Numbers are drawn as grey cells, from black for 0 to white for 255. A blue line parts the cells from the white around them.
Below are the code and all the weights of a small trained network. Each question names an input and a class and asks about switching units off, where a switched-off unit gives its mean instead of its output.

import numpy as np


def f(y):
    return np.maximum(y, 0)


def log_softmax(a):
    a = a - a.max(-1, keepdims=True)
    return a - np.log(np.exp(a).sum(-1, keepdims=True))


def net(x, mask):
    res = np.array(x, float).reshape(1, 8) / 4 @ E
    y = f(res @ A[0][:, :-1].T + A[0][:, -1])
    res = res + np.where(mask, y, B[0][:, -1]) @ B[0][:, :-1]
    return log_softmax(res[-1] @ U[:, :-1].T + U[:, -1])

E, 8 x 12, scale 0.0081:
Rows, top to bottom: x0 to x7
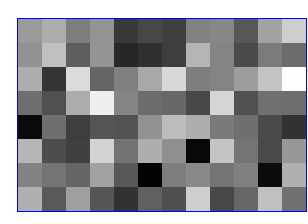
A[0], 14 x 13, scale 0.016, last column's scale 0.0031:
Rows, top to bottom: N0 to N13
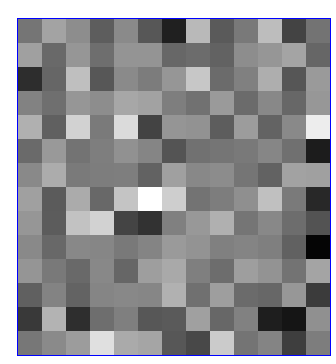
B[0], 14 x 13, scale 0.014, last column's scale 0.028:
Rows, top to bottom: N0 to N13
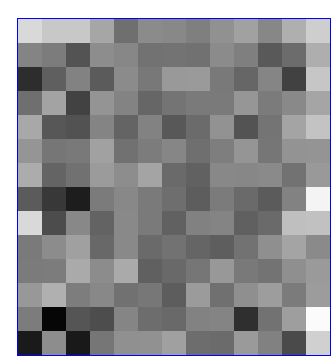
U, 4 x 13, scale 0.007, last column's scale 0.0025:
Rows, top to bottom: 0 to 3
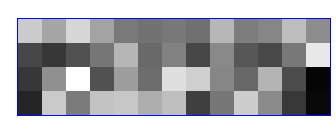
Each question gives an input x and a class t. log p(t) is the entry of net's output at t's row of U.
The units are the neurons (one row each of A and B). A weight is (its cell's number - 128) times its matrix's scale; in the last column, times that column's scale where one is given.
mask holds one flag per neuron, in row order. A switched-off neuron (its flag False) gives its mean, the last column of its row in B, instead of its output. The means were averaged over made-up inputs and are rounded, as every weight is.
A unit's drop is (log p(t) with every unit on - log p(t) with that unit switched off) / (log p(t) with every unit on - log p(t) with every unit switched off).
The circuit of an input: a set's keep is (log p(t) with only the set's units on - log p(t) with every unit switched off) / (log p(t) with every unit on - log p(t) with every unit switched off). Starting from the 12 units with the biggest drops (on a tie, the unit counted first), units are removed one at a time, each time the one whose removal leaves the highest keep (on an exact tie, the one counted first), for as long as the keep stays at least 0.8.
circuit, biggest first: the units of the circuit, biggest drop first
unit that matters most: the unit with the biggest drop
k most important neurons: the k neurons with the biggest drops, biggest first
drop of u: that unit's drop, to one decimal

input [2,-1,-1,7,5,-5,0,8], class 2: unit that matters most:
N2
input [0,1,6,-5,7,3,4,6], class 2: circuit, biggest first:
N7; N12; N4
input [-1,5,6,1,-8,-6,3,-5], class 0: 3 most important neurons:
N7; N12; N13
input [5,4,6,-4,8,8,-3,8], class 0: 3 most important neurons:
N7; N12; N13
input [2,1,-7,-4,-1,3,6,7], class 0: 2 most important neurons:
N0; N7
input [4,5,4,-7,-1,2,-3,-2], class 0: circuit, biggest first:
N12; N7
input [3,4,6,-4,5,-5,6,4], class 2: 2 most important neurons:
N2; N7
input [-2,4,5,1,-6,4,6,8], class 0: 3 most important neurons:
N7; N12; N13
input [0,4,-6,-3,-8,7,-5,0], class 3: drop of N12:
0.2
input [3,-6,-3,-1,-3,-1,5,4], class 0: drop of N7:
0.2
